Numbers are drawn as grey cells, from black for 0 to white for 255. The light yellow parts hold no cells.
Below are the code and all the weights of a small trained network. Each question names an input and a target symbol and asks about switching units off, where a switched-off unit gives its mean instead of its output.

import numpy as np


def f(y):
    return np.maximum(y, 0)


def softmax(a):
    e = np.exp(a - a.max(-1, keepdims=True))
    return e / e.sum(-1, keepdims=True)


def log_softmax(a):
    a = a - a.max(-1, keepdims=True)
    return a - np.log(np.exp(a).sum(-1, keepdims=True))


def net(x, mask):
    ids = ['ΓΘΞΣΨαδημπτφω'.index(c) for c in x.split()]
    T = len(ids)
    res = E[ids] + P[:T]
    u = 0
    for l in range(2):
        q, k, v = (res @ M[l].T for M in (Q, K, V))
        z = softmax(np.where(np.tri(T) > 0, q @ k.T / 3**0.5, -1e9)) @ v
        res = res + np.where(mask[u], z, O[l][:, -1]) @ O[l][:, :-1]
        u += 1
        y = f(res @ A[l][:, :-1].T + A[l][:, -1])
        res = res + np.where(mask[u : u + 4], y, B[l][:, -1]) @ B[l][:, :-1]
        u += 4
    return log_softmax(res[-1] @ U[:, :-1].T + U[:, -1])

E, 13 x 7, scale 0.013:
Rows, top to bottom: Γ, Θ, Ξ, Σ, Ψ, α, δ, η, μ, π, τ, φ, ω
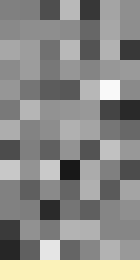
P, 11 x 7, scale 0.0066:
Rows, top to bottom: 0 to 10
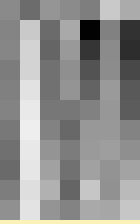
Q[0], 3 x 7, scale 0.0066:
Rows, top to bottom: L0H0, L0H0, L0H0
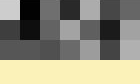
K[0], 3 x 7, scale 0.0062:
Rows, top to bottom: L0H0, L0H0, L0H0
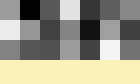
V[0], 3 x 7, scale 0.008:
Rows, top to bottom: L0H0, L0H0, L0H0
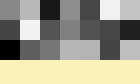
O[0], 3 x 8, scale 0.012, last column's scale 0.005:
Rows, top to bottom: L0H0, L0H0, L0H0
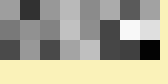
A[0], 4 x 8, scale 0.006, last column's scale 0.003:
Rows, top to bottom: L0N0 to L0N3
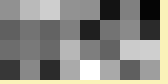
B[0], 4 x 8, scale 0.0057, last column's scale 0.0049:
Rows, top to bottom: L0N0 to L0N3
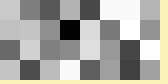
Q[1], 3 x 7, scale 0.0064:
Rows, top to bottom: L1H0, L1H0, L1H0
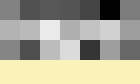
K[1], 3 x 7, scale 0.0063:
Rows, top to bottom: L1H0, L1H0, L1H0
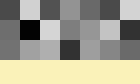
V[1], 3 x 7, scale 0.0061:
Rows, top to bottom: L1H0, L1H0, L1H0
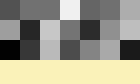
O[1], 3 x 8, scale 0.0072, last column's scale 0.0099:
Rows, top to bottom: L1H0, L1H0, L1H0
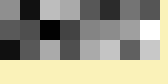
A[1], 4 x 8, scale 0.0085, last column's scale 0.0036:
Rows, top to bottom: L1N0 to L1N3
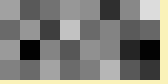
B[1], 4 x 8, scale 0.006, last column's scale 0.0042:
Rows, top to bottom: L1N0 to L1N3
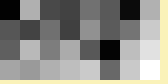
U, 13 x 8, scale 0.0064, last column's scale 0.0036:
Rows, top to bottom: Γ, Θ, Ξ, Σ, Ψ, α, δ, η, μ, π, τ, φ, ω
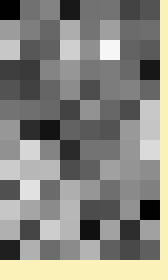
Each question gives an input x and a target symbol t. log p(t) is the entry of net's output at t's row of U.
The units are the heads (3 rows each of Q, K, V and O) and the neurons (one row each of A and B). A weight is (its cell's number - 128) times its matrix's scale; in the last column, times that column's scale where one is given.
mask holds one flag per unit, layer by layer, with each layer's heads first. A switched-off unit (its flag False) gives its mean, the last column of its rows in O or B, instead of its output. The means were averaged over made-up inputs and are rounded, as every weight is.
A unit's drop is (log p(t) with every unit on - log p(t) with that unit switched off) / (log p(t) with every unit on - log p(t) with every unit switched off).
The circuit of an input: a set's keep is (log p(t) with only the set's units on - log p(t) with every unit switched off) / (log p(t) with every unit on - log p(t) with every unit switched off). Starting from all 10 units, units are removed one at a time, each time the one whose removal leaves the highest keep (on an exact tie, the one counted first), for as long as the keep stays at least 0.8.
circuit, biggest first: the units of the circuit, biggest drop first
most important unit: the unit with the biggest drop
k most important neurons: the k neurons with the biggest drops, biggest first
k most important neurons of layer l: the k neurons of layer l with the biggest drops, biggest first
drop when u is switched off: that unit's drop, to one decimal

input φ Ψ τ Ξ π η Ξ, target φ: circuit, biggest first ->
[L1H0, L0H0, L0N3]
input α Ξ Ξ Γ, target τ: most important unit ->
L1H0
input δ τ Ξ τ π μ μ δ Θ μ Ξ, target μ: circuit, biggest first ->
[L0H0, L1H0]
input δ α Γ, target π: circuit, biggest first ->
[L0H0, L0N2]
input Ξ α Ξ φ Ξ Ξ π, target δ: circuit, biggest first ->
[L1H0, L0H0]
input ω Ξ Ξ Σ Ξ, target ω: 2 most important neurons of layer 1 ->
[L1N2, L1N3]
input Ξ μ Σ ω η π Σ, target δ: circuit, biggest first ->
[L1H0, L0H0]
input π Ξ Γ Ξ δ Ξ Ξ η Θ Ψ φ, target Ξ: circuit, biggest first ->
[L0H0, L0N3]
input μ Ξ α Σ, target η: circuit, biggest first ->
[L0H0, L1H0]
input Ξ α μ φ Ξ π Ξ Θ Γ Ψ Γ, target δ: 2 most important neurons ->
[L0N2, L1N3]
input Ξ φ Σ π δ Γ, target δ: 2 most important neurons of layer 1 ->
[L1N1, L1N3]
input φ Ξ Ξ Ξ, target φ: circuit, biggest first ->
[L1H0, L0H0]
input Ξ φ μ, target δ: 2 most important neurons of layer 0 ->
[L0N2, L0N0]
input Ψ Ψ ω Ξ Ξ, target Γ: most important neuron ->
[L1N1]
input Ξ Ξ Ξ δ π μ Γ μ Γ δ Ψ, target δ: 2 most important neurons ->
[L0N2, L1N3]
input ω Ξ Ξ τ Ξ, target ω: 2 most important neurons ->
[L1N2, L1N3]
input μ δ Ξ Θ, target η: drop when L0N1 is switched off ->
0.1
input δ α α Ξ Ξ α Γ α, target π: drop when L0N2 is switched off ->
0.2
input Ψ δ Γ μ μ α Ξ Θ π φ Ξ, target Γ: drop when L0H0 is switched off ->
1.5
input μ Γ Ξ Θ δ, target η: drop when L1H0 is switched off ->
0.8
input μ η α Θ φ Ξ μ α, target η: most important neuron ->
[L0N0]
